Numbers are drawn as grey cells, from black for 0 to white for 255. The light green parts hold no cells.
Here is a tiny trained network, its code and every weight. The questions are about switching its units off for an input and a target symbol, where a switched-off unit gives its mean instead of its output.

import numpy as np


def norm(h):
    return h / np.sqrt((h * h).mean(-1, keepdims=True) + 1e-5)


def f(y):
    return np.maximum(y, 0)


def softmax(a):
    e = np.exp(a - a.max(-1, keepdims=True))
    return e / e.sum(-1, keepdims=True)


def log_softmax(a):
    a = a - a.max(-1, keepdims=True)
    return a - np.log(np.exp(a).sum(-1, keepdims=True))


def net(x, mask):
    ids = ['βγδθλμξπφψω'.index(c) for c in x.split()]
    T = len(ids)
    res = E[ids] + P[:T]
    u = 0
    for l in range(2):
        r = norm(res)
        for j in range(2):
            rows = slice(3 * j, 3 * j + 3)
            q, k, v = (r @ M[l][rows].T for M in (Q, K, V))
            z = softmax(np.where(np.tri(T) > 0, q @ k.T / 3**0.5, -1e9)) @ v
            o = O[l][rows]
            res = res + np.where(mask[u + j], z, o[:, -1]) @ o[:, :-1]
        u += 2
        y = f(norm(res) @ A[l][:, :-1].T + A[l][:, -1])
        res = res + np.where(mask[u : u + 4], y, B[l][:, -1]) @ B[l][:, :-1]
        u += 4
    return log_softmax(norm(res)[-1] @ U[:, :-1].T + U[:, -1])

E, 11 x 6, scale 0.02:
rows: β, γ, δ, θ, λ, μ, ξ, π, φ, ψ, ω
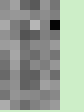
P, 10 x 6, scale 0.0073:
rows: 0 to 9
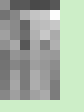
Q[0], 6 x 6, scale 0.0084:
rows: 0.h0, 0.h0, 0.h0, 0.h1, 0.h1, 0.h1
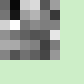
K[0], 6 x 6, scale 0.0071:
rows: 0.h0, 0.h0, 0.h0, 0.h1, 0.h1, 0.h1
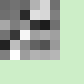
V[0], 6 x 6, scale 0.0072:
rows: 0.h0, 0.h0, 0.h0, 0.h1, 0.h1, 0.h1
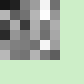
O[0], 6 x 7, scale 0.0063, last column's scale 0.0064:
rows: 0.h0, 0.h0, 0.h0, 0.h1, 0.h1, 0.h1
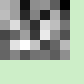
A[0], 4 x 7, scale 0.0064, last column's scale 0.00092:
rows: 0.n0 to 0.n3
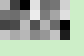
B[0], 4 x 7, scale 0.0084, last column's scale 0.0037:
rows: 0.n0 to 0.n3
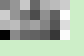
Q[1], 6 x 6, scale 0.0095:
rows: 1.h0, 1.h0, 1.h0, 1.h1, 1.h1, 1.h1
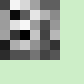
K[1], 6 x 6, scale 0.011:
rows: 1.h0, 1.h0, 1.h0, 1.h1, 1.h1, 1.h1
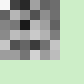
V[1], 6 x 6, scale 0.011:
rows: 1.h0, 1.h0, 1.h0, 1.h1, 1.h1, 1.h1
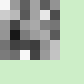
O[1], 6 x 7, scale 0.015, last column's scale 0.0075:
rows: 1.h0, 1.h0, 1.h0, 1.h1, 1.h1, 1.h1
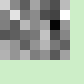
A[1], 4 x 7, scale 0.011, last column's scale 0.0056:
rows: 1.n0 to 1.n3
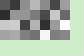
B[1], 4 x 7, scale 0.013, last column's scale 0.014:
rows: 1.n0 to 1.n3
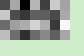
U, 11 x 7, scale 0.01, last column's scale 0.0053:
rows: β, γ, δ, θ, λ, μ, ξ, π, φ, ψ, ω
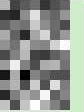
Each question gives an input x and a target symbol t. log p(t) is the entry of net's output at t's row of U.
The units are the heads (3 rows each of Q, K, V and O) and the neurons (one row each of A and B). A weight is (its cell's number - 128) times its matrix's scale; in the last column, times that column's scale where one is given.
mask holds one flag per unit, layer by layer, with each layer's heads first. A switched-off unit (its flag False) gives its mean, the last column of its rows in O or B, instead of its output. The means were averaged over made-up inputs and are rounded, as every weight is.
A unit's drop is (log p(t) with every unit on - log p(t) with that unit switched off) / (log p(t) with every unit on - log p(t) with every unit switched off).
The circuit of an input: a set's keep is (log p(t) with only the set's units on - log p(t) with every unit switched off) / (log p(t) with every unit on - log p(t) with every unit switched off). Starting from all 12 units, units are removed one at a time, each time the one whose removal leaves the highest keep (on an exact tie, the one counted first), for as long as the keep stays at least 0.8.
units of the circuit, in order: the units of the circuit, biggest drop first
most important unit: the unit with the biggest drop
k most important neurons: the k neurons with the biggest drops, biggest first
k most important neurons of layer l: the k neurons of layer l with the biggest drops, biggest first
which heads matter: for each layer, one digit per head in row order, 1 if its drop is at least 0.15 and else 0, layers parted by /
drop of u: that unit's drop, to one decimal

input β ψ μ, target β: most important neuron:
[1.n1]
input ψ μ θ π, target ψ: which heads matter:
11 / 10
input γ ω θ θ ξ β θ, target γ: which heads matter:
10 / 10
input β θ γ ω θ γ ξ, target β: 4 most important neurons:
[1.n1; 0.n3; 0.n1; 0.n2]
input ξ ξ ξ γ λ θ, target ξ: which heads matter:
11 / 11
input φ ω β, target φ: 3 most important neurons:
[0.n3; 0.n1; 0.n2]
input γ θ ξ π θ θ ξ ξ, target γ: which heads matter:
10 / 10
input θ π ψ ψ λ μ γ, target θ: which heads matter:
01 / 11
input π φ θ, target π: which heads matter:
10 / 11
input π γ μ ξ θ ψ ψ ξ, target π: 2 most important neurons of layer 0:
[0.n1; 0.n0]
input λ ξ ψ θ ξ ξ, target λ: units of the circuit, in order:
[1.h0; 0.h0; 1.h1]
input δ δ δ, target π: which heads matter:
01 / 01
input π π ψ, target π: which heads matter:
10 / 11
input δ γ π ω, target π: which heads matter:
01 / 01
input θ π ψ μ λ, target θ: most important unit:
0.h1
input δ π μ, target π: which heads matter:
01 / 01
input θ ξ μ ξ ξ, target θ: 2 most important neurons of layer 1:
[1.n3; 1.n2]
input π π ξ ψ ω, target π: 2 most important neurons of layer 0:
[0.n1; 0.n0]
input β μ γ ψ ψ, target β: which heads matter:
11 / 10
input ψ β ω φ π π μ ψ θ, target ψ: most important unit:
0.h0
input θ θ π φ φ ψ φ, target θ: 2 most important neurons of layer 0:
[0.n3; 0.n0]
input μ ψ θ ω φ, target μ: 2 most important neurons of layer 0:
[0.n2; 0.n1]
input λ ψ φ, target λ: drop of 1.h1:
0.1
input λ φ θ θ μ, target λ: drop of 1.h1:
0.1
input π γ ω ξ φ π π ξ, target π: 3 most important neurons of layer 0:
[0.n3; 0.n1; 0.n0]
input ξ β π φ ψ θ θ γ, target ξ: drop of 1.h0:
0.6
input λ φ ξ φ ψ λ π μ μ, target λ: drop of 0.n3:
0.0
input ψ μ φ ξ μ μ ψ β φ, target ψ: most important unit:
0.h0
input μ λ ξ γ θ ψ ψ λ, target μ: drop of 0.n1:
0.1
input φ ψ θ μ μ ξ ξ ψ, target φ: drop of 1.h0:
0.6
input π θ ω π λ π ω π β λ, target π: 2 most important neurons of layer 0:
[0.n3; 0.n1]
